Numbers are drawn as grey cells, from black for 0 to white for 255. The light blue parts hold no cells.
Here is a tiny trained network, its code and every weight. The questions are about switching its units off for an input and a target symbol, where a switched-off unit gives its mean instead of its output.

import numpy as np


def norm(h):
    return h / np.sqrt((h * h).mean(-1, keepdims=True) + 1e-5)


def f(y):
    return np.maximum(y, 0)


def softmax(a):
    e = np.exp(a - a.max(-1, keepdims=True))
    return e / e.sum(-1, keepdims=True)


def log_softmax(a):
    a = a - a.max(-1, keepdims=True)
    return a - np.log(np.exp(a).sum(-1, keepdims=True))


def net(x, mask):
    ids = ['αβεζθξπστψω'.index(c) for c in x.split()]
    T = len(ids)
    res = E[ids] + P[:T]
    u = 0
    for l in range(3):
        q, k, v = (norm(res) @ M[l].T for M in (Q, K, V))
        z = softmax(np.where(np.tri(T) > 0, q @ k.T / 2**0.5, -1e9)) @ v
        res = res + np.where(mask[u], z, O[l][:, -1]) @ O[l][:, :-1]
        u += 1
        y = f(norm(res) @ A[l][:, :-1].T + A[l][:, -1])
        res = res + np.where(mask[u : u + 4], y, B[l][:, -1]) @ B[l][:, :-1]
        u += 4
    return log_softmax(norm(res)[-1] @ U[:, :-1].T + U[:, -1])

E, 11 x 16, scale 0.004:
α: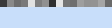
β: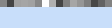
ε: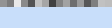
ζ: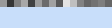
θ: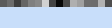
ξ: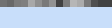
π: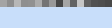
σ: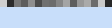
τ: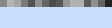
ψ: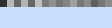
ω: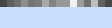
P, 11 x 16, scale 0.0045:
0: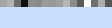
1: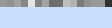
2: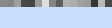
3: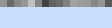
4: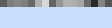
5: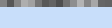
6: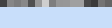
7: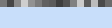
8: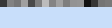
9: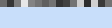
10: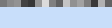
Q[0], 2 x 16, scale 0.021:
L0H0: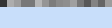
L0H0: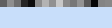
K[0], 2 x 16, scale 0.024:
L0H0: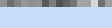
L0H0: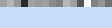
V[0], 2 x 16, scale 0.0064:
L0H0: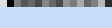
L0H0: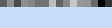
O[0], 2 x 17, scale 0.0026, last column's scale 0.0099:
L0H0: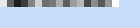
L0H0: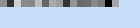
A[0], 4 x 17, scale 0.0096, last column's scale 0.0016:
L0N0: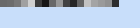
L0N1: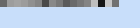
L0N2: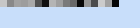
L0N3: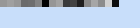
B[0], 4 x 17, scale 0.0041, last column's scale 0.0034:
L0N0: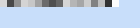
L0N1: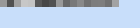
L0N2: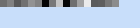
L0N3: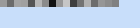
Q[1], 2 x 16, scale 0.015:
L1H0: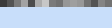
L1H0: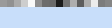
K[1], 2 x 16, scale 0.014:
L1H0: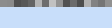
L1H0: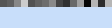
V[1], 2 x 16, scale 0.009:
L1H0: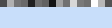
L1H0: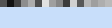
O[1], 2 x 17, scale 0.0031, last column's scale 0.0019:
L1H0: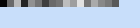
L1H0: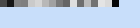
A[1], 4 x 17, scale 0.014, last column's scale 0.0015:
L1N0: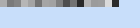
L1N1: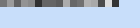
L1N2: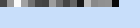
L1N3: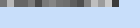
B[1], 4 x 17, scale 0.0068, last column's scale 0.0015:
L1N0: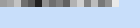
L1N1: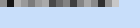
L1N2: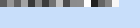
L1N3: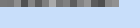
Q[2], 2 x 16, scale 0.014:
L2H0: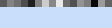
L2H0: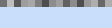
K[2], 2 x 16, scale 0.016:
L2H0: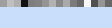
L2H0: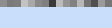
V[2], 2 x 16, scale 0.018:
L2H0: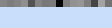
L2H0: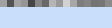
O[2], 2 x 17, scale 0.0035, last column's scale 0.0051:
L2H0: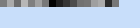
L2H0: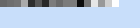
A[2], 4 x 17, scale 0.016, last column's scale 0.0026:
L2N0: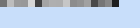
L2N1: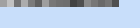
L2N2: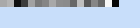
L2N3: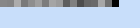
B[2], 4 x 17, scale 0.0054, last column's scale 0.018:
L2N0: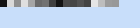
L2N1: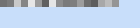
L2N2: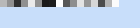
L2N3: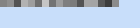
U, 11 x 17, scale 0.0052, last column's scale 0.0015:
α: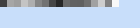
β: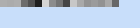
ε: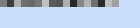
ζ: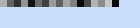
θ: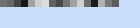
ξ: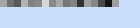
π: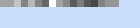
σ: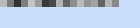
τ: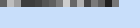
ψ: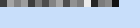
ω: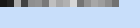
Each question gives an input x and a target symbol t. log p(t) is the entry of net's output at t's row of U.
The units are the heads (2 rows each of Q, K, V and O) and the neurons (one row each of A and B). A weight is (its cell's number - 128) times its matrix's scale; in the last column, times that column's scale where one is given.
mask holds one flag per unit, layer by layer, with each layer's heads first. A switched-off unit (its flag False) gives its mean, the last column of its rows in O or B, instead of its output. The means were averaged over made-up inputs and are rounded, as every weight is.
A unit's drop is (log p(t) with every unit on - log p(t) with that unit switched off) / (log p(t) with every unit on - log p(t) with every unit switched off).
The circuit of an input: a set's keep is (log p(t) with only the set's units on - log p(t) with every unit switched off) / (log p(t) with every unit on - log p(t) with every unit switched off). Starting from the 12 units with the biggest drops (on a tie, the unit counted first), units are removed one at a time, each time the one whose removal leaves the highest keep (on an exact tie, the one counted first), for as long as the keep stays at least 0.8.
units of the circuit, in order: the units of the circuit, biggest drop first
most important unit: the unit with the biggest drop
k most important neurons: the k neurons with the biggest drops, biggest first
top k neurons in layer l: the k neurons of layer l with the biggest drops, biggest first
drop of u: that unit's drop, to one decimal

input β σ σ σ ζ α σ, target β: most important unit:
L1H0
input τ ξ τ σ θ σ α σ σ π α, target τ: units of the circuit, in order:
L1H0, L2N2
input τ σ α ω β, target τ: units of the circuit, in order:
L1H0, L2N2
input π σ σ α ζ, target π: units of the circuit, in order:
L1H0, L2N1, L2N2
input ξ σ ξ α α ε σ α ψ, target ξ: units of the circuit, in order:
L0H0, L2N3, L2N2
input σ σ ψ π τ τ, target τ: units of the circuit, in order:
L2N2, L1H0
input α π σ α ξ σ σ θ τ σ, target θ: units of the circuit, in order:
L2H0, L2N2
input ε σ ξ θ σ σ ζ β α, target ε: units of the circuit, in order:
L0H0, L1N1, L2N2
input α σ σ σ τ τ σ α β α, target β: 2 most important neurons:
L0N0, L1N0
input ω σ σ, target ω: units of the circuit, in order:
L2N2, L1H0
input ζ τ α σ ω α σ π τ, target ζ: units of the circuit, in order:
L2H0, L2N2
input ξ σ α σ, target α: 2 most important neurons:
L0N0, L2N0
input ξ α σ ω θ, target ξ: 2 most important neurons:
L2N2, L2N3
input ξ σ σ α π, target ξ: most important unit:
L0H0
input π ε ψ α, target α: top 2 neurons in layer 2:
L2N2, L2N0
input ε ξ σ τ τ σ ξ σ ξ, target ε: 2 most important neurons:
L1N1, L2N2
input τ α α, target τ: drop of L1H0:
0.9
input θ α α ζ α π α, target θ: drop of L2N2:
0.4
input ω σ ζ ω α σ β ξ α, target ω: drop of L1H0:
0.3
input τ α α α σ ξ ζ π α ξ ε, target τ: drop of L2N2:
0.3
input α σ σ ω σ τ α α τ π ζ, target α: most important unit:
L2H0
